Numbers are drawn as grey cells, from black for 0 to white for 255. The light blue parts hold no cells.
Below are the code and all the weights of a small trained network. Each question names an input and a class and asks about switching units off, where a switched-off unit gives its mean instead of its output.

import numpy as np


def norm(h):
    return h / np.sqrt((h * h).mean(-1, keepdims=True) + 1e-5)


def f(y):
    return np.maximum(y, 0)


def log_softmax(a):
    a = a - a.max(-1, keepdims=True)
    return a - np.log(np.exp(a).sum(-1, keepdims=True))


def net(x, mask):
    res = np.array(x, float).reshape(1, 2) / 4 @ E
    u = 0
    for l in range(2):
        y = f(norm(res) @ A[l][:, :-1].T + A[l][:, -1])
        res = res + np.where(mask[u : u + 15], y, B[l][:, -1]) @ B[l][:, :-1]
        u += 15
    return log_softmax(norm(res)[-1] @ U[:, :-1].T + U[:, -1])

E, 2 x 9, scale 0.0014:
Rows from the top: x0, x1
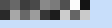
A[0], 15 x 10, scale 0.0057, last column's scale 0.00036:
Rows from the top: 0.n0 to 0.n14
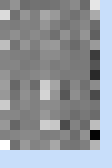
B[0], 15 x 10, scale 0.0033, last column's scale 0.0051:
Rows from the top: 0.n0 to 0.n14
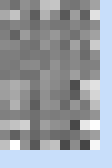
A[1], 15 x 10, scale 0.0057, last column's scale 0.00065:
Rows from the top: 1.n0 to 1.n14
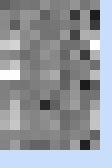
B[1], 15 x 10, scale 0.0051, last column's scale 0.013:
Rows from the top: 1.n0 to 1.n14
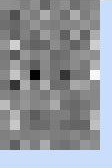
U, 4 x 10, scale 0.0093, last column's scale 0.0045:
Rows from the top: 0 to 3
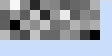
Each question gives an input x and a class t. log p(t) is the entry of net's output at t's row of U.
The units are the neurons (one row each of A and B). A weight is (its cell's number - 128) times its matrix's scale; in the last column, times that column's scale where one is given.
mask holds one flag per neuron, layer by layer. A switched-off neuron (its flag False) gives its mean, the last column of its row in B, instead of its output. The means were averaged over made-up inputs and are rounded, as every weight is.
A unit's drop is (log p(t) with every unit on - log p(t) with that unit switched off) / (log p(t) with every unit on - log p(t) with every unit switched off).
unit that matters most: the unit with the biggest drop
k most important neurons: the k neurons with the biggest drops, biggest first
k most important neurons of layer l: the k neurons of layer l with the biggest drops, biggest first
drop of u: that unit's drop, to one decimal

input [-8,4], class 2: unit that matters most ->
0.n14
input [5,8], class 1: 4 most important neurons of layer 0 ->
(0.n14, 0.n12, 0.n1, 0.n8)
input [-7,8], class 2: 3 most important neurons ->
(0.n14, 1.n7, 0.n12)
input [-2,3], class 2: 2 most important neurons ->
(0.n14, 0.n1)
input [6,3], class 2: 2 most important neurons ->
(0.n12, 0.n14)
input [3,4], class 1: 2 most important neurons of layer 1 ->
(1.n7, 1.n3)
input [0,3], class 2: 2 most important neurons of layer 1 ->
(1.n7, 1.n4)
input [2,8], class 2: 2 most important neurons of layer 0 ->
(0.n14, 0.n1)
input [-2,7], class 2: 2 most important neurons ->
(0.n14, 1.n7)
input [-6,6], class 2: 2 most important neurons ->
(0.n14, 0.n12)
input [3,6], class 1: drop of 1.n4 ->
0.3
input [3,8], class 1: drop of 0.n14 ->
1.0
